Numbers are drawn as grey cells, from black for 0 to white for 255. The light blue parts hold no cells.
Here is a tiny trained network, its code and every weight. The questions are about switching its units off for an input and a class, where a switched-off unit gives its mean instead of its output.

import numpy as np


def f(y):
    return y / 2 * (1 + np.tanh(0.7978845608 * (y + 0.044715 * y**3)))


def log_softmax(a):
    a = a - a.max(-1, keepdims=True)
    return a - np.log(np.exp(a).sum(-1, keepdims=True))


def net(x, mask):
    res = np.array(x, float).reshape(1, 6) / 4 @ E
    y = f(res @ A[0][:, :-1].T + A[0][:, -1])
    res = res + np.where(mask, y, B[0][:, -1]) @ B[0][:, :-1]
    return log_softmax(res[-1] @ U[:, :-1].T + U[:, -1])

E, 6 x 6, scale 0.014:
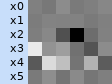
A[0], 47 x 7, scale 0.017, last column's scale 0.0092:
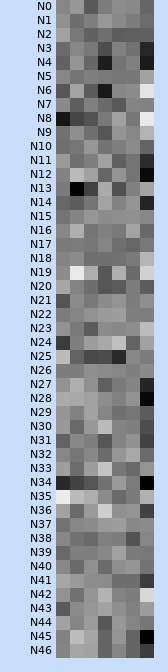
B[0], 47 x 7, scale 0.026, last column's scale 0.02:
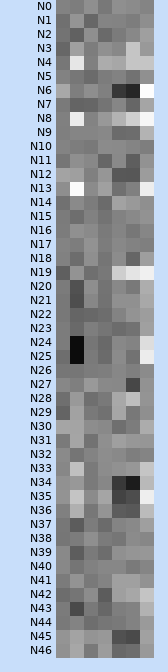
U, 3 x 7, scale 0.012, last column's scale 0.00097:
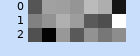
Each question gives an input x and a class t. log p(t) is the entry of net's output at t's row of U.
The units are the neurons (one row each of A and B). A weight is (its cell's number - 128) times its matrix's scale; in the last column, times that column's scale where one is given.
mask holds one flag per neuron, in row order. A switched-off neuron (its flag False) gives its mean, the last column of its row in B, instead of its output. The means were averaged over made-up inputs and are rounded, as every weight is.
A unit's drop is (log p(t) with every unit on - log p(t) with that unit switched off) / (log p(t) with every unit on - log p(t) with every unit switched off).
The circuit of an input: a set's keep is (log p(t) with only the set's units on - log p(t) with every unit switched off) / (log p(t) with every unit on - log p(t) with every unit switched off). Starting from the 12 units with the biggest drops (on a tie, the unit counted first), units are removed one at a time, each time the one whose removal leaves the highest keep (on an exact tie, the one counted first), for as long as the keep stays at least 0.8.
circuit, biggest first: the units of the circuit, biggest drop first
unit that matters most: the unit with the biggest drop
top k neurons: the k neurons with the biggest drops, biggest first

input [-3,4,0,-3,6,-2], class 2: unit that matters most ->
N24
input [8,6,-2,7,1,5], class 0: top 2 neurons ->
(N6, N34)
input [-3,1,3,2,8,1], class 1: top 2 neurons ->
(N6, N45)
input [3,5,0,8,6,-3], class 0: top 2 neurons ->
(N19, N6)
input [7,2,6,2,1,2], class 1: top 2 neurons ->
(N6, N24)
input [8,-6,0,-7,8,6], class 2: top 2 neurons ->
(N24, N13)
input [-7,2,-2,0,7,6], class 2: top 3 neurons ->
(N8, N24, N13)
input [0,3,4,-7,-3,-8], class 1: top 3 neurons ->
(N34, N6, N19)
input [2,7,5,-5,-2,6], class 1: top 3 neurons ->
(N6, N19, N34)
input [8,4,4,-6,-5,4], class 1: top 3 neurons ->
(N34, N19, N6)
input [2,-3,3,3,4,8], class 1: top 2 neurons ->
(N8, N6)
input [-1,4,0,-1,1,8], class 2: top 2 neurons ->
(N13, N4)
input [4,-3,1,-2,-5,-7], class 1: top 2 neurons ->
(N19, N4)
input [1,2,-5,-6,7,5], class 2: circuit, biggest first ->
(N24)
